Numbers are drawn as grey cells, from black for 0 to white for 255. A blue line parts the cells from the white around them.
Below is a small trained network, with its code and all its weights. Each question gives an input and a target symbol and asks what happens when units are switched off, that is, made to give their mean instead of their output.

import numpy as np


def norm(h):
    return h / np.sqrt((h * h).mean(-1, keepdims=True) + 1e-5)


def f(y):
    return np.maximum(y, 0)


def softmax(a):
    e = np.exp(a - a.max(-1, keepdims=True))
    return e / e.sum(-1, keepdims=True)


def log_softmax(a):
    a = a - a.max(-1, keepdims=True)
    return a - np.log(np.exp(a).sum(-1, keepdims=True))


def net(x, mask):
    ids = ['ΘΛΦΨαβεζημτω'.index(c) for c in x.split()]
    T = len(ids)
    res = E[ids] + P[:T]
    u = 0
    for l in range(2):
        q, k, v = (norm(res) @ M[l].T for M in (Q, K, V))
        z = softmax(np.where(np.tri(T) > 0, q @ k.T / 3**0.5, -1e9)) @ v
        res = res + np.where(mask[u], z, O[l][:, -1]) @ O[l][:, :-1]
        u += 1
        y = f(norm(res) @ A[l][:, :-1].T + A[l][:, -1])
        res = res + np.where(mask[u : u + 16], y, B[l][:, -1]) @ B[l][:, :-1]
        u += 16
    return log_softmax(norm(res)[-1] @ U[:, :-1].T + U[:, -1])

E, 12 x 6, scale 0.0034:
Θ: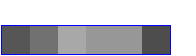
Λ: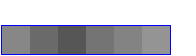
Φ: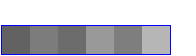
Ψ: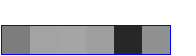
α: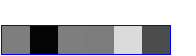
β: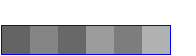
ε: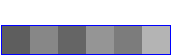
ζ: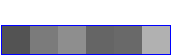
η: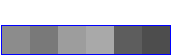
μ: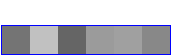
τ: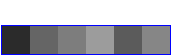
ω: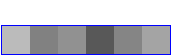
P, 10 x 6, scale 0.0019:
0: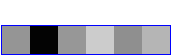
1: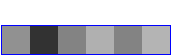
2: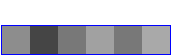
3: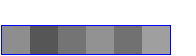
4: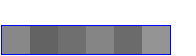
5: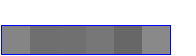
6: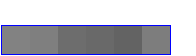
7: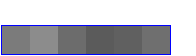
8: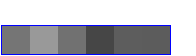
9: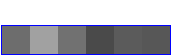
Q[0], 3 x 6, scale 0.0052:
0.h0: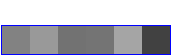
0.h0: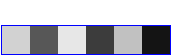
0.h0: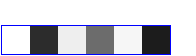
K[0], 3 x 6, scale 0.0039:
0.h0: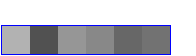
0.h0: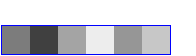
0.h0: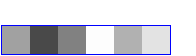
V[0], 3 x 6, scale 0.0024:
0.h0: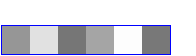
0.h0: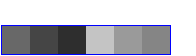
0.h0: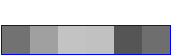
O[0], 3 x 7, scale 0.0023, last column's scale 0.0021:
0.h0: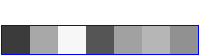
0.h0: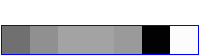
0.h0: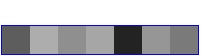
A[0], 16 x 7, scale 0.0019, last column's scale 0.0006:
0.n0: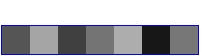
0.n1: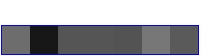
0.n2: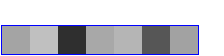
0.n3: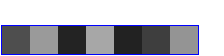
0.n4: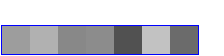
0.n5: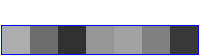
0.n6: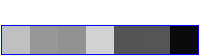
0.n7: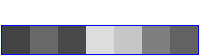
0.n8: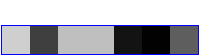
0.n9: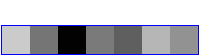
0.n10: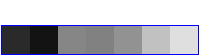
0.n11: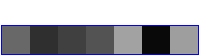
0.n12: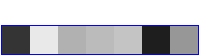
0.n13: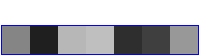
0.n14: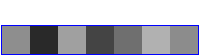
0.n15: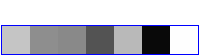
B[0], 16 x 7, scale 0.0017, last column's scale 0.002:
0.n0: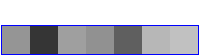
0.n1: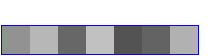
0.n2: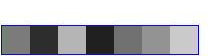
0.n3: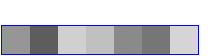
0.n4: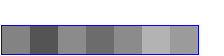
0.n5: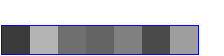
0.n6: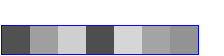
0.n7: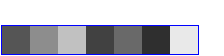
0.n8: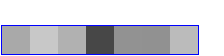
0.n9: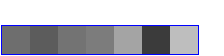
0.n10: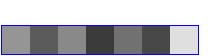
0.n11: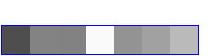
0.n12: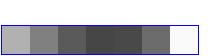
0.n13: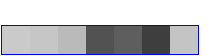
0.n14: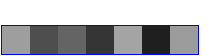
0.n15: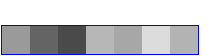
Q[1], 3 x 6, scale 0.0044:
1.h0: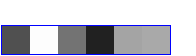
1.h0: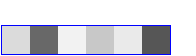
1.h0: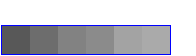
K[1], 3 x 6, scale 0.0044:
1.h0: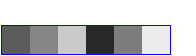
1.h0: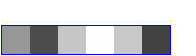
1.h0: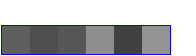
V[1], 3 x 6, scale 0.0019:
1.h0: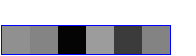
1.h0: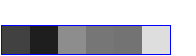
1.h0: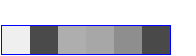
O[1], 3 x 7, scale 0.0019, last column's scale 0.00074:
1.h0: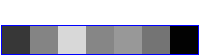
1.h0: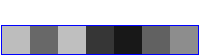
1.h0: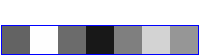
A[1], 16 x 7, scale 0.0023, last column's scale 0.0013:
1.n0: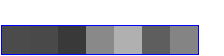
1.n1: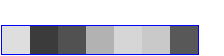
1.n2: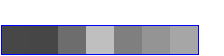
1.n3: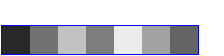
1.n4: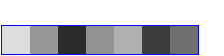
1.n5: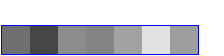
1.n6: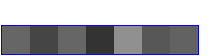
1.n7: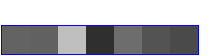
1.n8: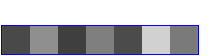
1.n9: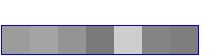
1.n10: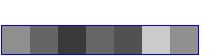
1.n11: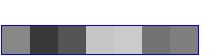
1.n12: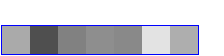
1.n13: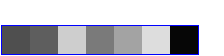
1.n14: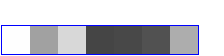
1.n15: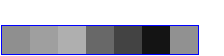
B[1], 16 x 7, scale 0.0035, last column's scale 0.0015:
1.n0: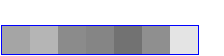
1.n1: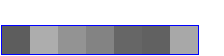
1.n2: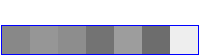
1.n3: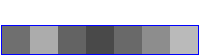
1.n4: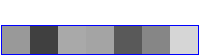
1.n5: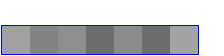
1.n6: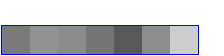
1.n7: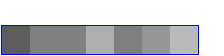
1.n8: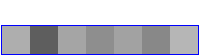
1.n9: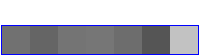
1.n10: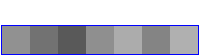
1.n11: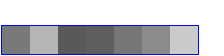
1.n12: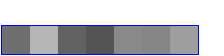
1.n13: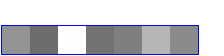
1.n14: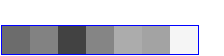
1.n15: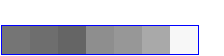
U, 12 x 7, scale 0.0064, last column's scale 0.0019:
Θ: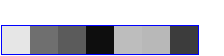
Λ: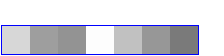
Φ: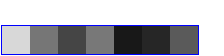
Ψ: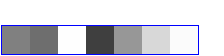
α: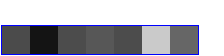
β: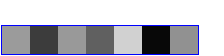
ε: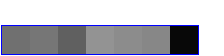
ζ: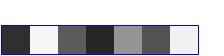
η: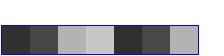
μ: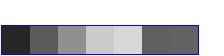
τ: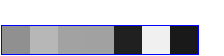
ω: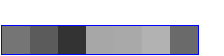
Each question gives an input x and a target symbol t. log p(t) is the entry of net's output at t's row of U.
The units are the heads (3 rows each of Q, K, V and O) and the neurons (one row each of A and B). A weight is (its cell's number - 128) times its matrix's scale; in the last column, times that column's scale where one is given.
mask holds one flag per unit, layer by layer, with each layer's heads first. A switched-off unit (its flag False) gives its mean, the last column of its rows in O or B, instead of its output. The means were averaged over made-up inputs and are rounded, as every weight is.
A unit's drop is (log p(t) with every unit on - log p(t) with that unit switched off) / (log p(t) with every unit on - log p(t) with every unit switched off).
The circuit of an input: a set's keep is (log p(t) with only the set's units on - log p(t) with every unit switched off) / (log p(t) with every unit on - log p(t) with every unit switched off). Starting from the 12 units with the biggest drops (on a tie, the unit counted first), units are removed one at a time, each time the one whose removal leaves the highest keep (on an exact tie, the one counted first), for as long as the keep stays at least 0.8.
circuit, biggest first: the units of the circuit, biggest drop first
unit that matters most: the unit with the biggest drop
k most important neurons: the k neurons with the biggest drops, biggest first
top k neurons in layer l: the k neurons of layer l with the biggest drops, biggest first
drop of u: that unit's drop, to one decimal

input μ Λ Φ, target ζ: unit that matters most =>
0.h0
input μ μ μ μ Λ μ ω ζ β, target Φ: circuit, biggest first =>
[0.h0, 1.h0, 1.n14, 0.n9]
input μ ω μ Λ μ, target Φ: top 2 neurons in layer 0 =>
[0.n12, 0.n3]
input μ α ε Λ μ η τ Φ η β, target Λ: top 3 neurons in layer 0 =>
[0.n12, 0.n3, 0.n7]
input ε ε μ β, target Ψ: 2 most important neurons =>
[0.n12, 1.n13]
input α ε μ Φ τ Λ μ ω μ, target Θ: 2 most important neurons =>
[0.n7, 0.n0]
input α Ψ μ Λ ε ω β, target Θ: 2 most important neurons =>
[1.n8, 1.n10]
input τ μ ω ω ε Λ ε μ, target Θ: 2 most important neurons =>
[0.n12, 0.n0]
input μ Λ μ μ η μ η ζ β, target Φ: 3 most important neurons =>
[1.n14, 0.n9, 1.n15]
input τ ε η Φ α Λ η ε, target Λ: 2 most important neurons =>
[1.n8, 0.n3]
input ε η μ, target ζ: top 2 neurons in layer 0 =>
[0.n7, 0.n2]
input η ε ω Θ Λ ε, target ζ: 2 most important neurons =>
[0.n9, 1.n4]
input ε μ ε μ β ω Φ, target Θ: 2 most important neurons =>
[0.n12, 1.n10]
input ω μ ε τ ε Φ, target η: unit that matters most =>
1.h0
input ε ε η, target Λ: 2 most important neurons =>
[1.n14, 0.n8]
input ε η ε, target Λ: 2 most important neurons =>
[1.n8, 1.n2]
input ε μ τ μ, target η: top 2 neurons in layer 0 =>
[0.n12, 0.n13]
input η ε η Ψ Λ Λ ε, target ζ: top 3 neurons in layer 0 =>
[0.n9, 0.n13, 0.n12]
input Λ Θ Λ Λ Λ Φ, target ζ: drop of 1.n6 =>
0.0
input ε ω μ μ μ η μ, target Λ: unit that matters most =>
1.h0
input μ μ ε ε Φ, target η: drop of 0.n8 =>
0.2
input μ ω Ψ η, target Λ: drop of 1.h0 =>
-0.1
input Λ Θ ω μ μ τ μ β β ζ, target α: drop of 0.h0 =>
0.4
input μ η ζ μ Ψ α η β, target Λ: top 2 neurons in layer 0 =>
[0.n12, 0.n3]
